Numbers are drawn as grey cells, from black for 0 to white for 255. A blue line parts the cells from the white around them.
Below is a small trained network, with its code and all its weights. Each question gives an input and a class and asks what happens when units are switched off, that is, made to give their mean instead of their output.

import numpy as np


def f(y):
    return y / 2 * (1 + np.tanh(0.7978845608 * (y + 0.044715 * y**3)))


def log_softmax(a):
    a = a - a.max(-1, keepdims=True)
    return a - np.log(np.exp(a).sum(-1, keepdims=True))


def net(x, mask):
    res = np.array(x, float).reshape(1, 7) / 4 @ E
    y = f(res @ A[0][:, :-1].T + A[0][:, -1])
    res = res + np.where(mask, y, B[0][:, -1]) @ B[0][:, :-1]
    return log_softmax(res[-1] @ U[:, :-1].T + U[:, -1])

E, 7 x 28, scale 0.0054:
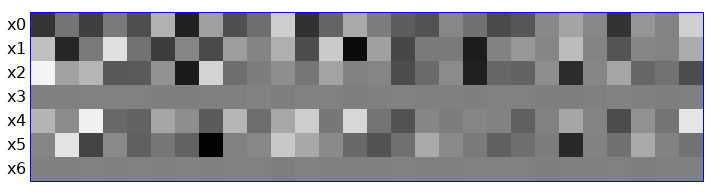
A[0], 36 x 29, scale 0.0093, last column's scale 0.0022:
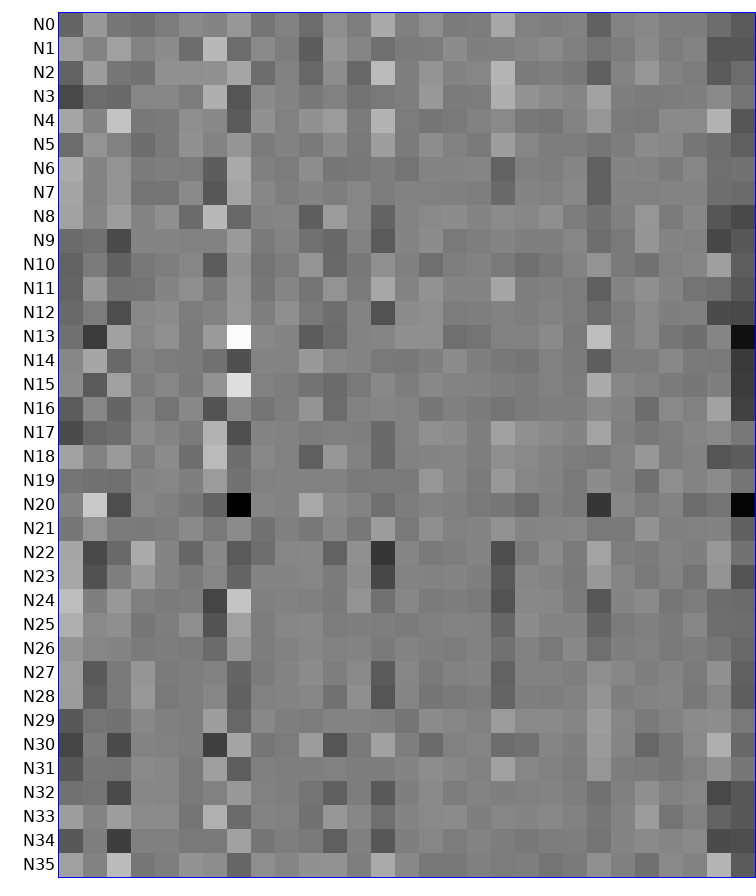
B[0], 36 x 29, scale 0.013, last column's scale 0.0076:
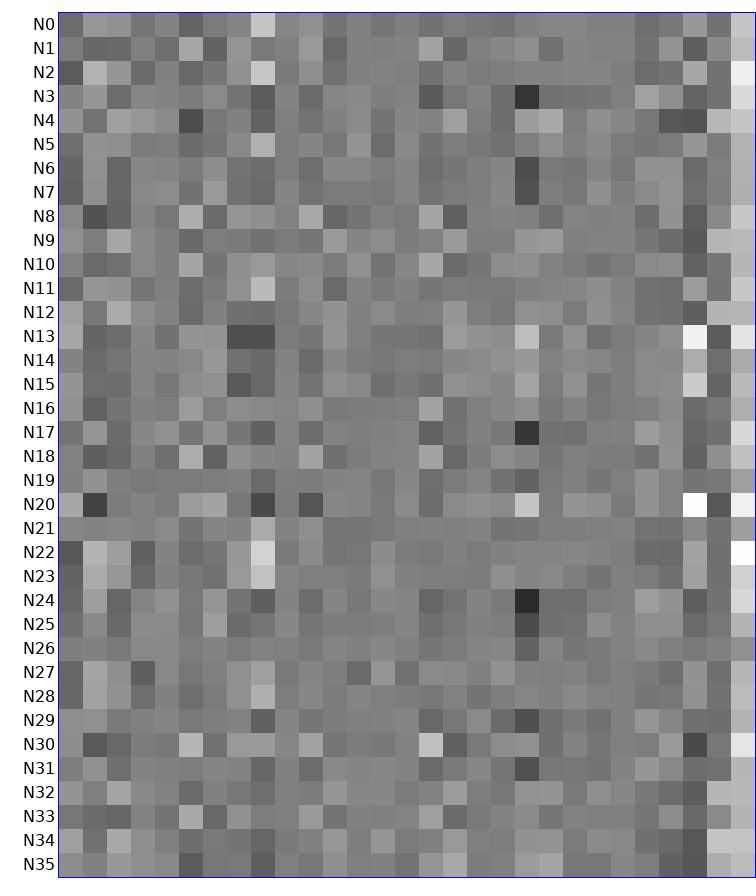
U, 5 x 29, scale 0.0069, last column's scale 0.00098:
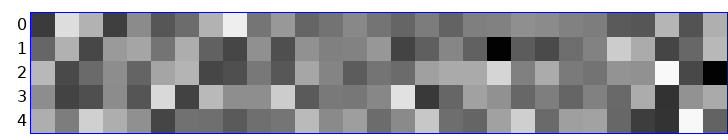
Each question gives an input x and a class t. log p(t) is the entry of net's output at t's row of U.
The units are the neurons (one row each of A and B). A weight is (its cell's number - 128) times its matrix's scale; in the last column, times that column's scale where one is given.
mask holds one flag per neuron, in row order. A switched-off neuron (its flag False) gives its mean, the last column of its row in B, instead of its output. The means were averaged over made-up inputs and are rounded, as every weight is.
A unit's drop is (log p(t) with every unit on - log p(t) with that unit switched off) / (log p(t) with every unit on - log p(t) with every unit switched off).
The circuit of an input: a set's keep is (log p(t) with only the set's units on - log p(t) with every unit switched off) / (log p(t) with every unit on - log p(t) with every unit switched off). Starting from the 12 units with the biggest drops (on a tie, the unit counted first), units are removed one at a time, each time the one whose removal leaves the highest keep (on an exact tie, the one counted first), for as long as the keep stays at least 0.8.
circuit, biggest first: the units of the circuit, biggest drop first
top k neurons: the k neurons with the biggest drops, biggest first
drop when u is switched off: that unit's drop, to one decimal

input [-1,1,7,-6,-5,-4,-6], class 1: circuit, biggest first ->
(N24)
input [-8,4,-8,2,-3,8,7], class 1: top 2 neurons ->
(N17; N3)
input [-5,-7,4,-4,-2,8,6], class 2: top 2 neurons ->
(N20; N22)
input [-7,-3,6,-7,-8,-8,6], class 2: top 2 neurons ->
(N13; N15)
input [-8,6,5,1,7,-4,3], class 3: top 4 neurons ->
(N8; N1; N18; N33)
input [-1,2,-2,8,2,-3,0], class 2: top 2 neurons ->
(N2; N24)
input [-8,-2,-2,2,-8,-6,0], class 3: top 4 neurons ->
(N8; N18; N1; N33)
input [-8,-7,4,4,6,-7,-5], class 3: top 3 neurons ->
(N18; N8; N1)
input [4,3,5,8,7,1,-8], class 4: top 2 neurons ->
(N4; N35)
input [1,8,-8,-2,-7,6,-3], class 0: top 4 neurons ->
(N22; N23; N28; N27)
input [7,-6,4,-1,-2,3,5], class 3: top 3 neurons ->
(N30; N22; N10)
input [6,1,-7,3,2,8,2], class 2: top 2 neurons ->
(N20; N24)
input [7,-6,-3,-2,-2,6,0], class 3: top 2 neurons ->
(N30; N22)
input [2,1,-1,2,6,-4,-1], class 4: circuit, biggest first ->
(N4)
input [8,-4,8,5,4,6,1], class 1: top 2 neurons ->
(N24; N25)
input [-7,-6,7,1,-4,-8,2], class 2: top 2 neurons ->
(N13; N15)
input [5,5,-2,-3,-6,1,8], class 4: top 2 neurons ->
(N34; N32)
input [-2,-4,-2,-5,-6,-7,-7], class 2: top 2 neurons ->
(N13; N15)
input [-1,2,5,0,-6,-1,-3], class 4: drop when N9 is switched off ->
0.3
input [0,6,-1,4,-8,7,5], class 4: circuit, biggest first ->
(N34)
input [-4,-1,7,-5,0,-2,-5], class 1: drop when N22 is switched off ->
0.0
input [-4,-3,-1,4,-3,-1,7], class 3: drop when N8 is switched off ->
0.1
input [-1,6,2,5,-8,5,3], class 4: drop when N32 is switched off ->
0.2
